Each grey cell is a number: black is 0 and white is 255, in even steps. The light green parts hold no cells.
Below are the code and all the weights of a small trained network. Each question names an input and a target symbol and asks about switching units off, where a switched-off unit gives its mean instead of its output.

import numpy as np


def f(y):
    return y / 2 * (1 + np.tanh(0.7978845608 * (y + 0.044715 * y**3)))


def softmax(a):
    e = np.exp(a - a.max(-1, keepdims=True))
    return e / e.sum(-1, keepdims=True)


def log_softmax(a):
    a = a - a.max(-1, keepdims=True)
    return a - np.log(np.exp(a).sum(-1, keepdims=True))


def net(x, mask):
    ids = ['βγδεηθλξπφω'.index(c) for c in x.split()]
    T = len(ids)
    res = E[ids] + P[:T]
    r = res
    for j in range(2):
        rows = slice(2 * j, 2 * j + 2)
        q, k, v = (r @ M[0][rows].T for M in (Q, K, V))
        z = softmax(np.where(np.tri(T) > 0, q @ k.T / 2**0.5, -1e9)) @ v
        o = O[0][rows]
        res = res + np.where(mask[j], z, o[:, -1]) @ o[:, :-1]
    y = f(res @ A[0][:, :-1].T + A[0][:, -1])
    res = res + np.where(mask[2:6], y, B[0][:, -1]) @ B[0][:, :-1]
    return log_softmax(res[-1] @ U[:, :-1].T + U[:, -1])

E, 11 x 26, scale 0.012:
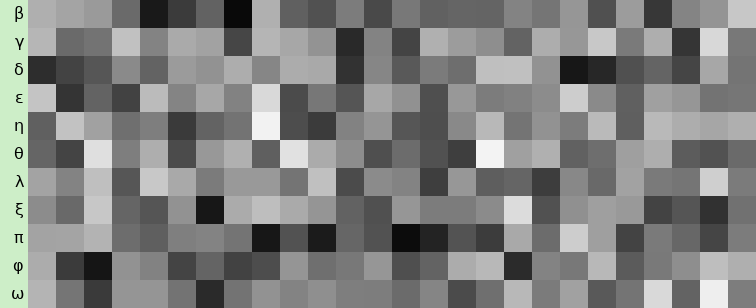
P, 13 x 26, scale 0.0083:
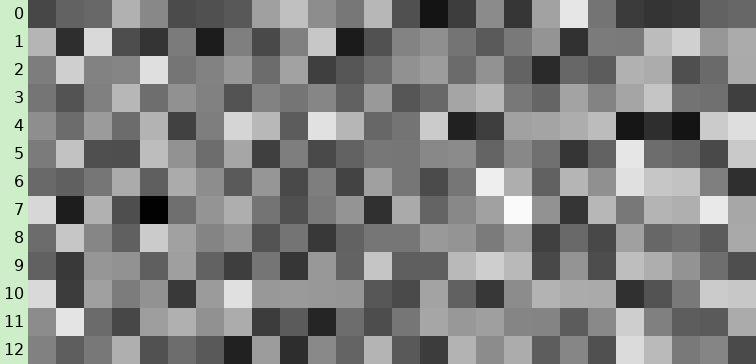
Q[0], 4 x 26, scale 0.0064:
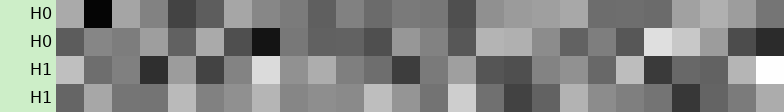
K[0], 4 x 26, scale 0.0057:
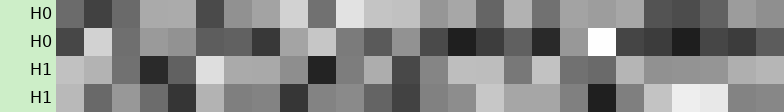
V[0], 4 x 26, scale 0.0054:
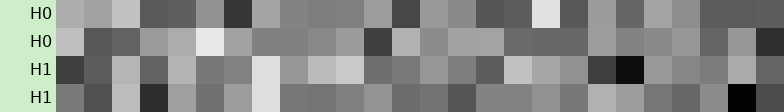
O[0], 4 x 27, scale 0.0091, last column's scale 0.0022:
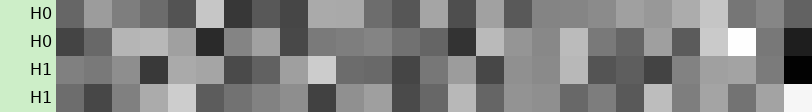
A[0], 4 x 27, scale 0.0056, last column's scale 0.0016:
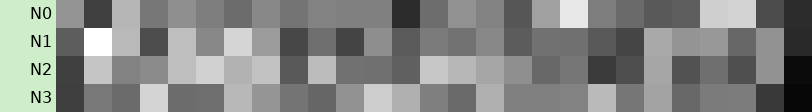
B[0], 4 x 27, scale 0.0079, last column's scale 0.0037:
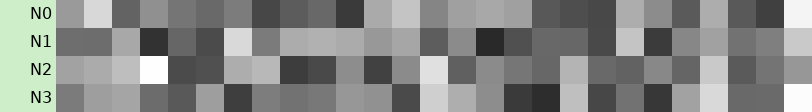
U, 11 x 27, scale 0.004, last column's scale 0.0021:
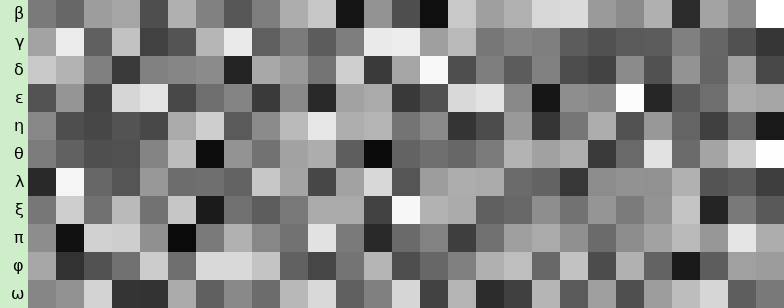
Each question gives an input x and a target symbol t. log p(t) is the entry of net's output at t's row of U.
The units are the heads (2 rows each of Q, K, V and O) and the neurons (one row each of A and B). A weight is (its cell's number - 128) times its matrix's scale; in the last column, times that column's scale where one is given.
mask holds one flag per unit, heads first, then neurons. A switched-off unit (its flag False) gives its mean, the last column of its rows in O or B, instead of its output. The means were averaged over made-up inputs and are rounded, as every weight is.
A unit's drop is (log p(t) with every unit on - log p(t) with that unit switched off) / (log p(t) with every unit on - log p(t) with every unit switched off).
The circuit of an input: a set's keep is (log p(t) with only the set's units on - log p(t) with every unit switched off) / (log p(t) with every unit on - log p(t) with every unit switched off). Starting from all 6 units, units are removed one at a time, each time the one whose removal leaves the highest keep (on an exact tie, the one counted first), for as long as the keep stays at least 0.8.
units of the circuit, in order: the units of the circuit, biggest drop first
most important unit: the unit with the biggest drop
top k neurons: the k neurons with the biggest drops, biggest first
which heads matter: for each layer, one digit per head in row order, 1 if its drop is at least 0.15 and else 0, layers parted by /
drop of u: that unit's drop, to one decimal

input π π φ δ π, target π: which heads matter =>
11
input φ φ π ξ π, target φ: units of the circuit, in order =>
H0
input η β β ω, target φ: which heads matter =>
10
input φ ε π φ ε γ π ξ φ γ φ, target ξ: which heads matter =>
11
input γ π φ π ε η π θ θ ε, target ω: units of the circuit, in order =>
N3, H1, H0
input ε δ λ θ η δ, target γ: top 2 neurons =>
N2, N0
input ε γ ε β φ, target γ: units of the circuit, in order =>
H0, H1, N0
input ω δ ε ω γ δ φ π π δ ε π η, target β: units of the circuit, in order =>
H1, N0, N3
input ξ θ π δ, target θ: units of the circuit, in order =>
H0, H1
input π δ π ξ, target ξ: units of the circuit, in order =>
H1, N3
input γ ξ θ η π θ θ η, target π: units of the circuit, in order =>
H1, N0
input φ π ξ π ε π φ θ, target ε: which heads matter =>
10
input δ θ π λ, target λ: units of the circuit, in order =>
H1, N0, H0
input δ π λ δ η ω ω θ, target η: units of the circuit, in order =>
H0
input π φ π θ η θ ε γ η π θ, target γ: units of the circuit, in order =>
H0, N0, H1
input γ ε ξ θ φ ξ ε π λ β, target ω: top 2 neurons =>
N3, N0
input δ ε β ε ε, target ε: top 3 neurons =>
N0, N3, N1
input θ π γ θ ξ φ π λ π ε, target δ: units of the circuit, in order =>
H1, N0
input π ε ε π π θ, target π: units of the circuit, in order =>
N2, H1, N0
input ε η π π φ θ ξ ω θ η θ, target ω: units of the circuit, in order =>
H1
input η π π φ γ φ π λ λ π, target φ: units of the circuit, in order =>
H0, N3
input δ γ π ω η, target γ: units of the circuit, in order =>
H0, H1, N0
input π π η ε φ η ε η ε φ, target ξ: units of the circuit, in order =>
N3, H1
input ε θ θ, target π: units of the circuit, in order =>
N2, H1
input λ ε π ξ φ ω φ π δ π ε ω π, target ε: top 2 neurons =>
N0, N3
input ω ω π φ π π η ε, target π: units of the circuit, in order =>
H1, H0
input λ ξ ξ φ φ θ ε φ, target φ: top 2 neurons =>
N3, N0
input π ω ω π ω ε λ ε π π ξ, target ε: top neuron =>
N0
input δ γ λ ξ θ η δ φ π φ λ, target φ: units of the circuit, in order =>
H0, N3
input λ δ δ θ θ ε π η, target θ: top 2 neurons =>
N0, N1
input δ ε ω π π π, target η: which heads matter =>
00
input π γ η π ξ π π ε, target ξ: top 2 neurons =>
N0, N1
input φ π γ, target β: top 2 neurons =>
N3, N0
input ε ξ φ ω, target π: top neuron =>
N3
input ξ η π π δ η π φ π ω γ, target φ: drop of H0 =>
0.8
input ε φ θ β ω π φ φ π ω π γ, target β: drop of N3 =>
0.3
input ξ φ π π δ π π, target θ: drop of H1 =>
0.4
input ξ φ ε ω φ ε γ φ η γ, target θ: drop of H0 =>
0.5
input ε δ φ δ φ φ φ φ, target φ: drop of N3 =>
0.1
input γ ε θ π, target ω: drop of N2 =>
0.0
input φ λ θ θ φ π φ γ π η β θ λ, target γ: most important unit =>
H1
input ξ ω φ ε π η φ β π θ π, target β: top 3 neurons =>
N3, N0, N1
